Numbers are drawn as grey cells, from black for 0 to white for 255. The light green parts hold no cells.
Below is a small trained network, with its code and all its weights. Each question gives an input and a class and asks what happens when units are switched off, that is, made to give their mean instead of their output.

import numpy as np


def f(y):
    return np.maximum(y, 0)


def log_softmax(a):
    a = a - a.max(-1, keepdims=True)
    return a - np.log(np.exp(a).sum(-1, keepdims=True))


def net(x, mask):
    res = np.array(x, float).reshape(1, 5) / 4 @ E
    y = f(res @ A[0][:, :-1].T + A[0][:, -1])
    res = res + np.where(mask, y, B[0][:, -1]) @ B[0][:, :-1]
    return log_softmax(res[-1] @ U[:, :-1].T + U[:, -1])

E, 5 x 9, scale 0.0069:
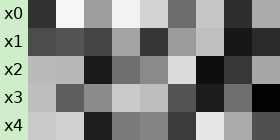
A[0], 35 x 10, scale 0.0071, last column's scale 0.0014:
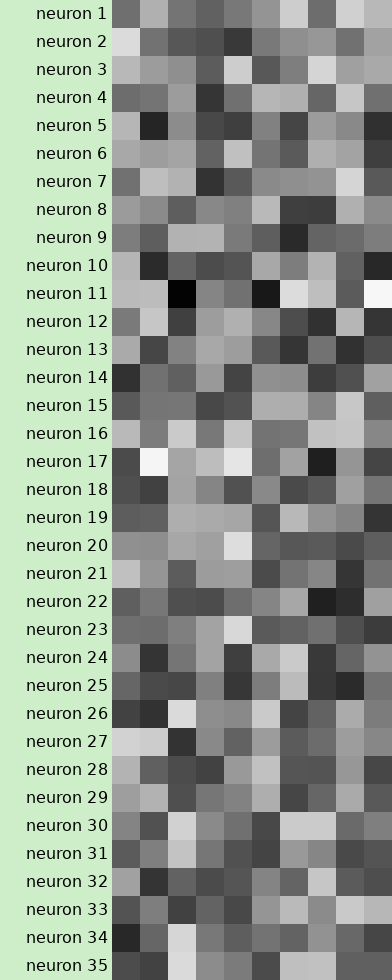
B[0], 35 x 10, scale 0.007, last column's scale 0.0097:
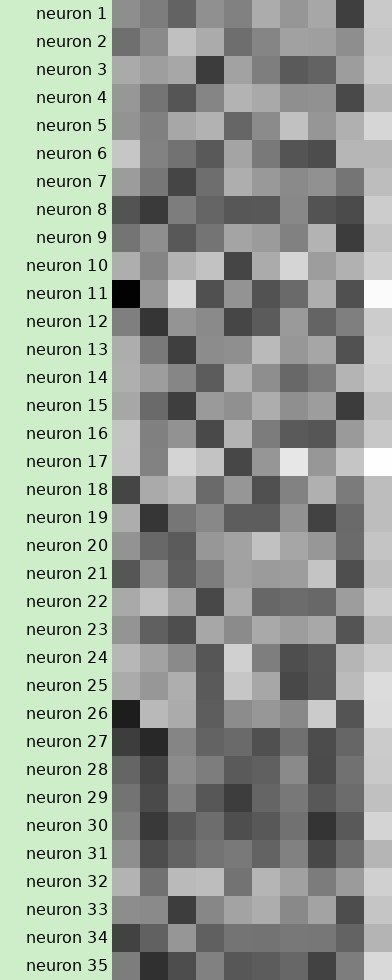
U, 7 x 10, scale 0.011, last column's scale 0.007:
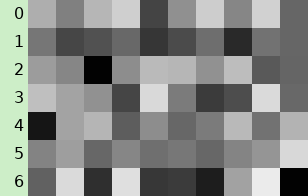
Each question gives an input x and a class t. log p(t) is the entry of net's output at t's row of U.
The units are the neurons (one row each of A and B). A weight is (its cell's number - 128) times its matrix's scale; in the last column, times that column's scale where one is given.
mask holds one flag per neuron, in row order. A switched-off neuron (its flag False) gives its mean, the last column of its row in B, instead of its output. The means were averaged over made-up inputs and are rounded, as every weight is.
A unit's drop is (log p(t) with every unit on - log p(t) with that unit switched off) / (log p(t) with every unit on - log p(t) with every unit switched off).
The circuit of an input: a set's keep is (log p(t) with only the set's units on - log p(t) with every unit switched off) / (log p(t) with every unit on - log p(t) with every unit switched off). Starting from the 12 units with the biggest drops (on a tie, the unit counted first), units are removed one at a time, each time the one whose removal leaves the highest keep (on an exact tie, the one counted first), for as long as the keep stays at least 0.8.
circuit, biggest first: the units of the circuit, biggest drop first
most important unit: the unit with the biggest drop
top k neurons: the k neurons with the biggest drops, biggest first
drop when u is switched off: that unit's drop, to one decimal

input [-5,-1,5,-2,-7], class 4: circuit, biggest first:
[neuron 26]
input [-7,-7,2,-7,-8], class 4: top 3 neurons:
[neuron 26; neuron 17; neuron 18]
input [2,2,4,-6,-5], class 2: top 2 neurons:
[neuron 11; neuron 15]
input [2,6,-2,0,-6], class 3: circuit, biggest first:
[neuron 24; neuron 14]
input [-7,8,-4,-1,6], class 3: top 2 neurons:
[neuron 25; neuron 24]
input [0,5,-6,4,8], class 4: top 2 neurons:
[neuron 11; neuron 21]
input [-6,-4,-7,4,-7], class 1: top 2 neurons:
[neuron 35; neuron 30]
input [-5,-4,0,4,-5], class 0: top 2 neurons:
[neuron 5; neuron 11]
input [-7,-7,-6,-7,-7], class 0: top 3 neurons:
[neuron 5; neuron 10; neuron 32]
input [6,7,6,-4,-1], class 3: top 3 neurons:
[neuron 14; neuron 24; neuron 22]
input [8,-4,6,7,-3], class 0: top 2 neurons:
[neuron 17; neuron 12]
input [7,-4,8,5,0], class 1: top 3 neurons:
[neuron 27; neuron 8; neuron 29]
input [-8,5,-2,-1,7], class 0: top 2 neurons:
[neuron 10; neuron 32]
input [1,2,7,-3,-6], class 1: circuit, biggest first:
[neuron 8]
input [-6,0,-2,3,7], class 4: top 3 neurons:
[neuron 11; neuron 17; neuron 21]
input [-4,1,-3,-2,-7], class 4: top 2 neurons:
[neuron 26; neuron 17]
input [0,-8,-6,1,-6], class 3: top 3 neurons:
[neuron 16; neuron 6; neuron 3]
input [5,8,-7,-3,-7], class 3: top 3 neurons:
[neuron 24; neuron 14; neuron 25]
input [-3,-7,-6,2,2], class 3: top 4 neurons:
[neuron 3; neuron 16; neuron 6; neuron 8]
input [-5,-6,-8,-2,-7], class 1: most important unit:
neuron 35
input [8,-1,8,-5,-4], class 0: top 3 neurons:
[neuron 17; neuron 30; neuron 35]
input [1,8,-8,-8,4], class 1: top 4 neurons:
[neuron 30; neuron 35; neuron 19; neuron 31]
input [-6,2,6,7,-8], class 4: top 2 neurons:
[neuron 26; neuron 18]
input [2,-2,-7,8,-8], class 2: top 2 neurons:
[neuron 9; neuron 13]
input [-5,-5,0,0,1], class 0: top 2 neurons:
[neuron 10; neuron 5]
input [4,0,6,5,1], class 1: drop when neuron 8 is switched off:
0.1
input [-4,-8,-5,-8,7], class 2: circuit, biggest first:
[neuron 7]
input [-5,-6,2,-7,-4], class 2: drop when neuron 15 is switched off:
0.3
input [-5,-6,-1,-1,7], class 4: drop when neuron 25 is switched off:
0.4
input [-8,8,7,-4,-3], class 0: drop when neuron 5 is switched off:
0.3
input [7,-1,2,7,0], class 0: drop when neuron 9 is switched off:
-0.1
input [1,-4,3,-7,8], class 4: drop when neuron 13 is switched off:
0.4
